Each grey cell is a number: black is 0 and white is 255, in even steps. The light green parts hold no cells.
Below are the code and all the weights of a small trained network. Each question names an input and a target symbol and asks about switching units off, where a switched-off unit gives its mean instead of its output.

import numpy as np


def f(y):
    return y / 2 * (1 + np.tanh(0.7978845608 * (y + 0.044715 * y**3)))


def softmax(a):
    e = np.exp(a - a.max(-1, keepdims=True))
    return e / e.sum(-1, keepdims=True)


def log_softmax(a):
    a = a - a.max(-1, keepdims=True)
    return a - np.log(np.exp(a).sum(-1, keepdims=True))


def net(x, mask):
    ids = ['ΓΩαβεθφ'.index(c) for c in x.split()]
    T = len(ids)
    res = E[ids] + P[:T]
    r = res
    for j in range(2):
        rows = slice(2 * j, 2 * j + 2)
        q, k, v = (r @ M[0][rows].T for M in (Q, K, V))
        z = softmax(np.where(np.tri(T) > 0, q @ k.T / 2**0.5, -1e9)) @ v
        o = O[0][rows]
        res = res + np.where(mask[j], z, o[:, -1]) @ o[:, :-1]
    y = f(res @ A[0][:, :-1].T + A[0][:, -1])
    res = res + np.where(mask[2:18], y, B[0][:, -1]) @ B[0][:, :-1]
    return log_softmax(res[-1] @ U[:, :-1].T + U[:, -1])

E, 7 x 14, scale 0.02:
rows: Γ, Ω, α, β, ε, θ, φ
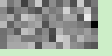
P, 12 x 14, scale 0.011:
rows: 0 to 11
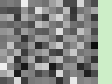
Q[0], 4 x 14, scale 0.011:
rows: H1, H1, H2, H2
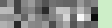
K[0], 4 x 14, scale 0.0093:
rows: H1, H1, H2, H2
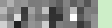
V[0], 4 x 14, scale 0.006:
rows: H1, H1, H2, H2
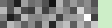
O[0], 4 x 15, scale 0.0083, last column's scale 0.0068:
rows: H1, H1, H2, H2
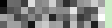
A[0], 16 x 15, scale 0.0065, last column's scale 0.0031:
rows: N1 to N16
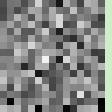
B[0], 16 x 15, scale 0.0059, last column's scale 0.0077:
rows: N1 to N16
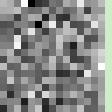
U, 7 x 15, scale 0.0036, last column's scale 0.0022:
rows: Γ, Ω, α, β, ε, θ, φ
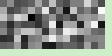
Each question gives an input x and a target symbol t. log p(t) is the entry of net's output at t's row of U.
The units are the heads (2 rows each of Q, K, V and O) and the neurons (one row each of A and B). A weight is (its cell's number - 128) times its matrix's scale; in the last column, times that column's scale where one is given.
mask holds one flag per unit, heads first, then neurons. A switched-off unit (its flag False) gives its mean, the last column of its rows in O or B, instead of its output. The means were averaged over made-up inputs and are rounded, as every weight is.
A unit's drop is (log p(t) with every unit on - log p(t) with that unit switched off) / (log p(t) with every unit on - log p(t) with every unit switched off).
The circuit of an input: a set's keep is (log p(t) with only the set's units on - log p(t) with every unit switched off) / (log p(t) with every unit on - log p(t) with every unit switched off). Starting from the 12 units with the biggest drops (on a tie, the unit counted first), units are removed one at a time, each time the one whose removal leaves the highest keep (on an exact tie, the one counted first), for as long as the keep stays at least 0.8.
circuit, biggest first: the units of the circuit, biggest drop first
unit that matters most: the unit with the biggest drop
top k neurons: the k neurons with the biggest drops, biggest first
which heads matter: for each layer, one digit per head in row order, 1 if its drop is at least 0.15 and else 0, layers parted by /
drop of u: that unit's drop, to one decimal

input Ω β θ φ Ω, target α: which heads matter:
10
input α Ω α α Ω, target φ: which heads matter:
11
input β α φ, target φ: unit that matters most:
H2
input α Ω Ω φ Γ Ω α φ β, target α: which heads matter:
10
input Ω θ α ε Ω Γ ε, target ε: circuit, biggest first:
[H1; H2]
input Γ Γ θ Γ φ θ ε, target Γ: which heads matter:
01
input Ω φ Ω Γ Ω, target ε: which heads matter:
11
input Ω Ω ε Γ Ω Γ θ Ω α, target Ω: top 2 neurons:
[N9; N1]
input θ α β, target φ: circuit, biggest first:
[H2; H1; N16]
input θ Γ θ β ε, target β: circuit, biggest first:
[H2; N4]
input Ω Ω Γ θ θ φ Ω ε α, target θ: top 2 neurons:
[N4; N6]
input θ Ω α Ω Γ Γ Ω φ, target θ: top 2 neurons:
[N9; N7]
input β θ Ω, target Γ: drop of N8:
0.2
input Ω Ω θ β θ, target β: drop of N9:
0.0
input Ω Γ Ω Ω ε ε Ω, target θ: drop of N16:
0.1
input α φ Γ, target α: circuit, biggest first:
[H1]
